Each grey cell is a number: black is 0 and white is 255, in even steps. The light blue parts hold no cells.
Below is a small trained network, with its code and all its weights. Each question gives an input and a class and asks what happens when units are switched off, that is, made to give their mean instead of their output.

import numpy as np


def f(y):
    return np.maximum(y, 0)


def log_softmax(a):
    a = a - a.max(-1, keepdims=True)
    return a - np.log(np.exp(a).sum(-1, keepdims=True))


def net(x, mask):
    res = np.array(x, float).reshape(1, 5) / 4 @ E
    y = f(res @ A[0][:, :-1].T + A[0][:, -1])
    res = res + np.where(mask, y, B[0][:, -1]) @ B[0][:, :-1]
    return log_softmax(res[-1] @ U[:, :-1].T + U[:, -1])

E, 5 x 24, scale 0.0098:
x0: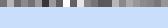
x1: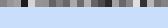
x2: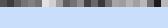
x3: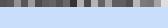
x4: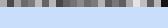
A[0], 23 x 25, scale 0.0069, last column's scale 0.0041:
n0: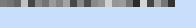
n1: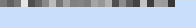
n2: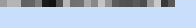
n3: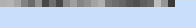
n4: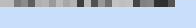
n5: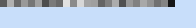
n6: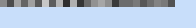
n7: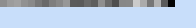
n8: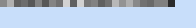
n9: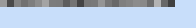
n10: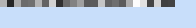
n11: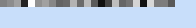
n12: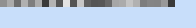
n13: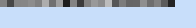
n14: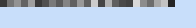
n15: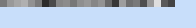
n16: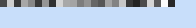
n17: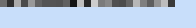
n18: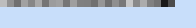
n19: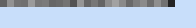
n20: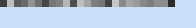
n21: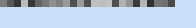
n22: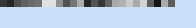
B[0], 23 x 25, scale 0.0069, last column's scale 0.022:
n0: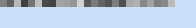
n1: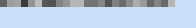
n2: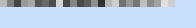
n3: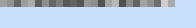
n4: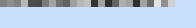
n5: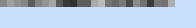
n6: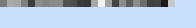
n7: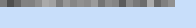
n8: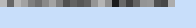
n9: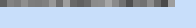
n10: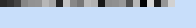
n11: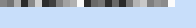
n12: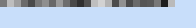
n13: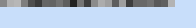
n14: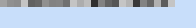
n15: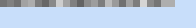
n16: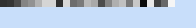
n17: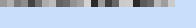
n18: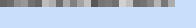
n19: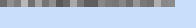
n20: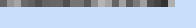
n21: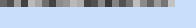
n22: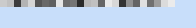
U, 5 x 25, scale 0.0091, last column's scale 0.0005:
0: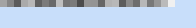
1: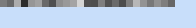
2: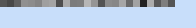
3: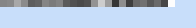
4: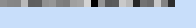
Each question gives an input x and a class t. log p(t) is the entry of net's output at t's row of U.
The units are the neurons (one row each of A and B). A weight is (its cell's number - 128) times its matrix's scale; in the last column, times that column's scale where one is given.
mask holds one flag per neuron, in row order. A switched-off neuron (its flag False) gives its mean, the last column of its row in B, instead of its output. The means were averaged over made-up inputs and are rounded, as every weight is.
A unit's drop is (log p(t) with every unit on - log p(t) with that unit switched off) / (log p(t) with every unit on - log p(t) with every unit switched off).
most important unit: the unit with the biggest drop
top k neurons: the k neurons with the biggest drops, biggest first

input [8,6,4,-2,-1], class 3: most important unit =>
n12
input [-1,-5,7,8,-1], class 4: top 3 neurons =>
n17, n14, n2
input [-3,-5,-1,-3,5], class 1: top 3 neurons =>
n16, n21, n0
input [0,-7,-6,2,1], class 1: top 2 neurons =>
n22, n21
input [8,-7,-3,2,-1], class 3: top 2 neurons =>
n12, n11
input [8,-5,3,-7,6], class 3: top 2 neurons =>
n12, n16
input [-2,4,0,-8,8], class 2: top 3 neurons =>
n10, n17, n14
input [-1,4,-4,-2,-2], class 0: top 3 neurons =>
n2, n21, n0
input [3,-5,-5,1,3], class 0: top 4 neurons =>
n11, n2, n3, n15
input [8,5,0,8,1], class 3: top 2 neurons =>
n12, n20
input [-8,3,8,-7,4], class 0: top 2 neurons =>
n22, n12
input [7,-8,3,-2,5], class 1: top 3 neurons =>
n0, n21, n1
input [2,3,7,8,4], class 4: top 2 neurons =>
n17, n14
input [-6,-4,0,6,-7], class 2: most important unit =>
n16
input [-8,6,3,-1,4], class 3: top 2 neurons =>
n6, n13
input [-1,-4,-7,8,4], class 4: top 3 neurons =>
n17, n14, n22
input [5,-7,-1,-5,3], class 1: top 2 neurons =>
n0, n21
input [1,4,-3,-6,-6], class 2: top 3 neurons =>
n16, n17, n14
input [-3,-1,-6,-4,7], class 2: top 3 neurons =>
n10, n22, n18
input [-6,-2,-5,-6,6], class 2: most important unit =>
n10
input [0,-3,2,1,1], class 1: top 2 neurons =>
n2, n16
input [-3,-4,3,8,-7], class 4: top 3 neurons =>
n14, n17, n10
